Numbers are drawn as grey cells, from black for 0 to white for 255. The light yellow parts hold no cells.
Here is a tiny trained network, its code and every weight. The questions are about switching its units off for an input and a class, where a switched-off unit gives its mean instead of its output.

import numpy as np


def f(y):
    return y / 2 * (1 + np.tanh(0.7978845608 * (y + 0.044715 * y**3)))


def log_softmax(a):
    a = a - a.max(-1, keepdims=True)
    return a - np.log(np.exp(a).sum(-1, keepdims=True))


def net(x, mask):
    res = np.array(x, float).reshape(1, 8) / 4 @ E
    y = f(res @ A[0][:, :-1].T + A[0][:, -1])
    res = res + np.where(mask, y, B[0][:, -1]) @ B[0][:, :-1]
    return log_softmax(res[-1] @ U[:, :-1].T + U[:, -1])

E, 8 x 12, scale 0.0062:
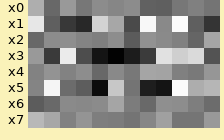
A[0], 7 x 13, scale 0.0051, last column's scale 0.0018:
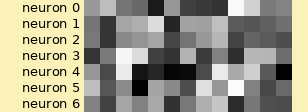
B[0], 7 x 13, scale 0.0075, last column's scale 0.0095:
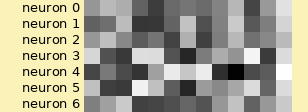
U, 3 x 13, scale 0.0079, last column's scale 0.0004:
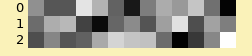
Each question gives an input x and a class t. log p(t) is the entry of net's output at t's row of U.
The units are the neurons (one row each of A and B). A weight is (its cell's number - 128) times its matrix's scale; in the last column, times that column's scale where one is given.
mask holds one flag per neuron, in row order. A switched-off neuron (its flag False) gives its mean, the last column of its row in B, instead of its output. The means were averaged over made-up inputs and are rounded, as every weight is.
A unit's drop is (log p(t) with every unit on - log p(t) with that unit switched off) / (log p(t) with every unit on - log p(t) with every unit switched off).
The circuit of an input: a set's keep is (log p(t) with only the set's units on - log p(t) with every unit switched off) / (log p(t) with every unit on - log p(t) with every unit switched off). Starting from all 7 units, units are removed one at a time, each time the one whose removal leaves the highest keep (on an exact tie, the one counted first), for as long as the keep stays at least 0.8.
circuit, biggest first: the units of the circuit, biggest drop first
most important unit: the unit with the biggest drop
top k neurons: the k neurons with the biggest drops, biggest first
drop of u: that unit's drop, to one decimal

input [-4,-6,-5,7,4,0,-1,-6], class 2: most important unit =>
neuron 4
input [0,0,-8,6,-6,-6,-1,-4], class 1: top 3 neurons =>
[neuron 6; neuron 1; neuron 2]
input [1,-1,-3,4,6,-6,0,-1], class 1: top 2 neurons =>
[neuron 6; neuron 1]
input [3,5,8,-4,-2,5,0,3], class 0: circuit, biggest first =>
[neuron 4; neuron 1]
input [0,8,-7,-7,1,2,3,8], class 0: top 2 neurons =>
[neuron 4; neuron 5]
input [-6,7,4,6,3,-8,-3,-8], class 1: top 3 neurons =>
[neuron 1; neuron 6; neuron 3]
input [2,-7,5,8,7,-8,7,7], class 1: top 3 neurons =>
[neuron 6; neuron 1; neuron 2]
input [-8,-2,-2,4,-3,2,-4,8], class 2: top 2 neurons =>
[neuron 4; neuron 5]
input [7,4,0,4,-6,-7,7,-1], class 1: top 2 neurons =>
[neuron 1; neuron 6]
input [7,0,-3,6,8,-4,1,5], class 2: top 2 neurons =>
[neuron 4; neuron 0]
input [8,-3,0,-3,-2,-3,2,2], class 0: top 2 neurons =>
[neuron 4; neuron 0]
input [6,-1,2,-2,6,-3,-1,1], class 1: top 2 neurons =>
[neuron 4; neuron 5]
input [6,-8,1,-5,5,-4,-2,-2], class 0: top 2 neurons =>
[neuron 3; neuron 4]
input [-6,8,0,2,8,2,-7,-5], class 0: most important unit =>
neuron 5
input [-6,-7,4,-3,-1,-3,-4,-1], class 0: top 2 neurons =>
[neuron 3; neuron 4]
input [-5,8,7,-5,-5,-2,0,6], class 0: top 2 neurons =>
[neuron 5; neuron 4]
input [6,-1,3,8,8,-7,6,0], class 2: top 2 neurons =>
[neuron 4; neuron 0]
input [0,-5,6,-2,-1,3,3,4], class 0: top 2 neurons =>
[neuron 4; neuron 3]
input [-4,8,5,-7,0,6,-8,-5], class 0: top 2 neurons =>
[neuron 4; neuron 5]
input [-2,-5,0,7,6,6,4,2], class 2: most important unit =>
neuron 4
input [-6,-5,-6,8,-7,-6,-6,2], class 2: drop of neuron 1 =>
0.0
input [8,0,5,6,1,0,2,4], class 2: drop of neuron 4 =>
0.7
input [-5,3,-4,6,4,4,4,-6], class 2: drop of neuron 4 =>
0.9
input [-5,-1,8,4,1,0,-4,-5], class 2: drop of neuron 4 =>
0.3
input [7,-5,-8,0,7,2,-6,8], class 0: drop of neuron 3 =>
0.1
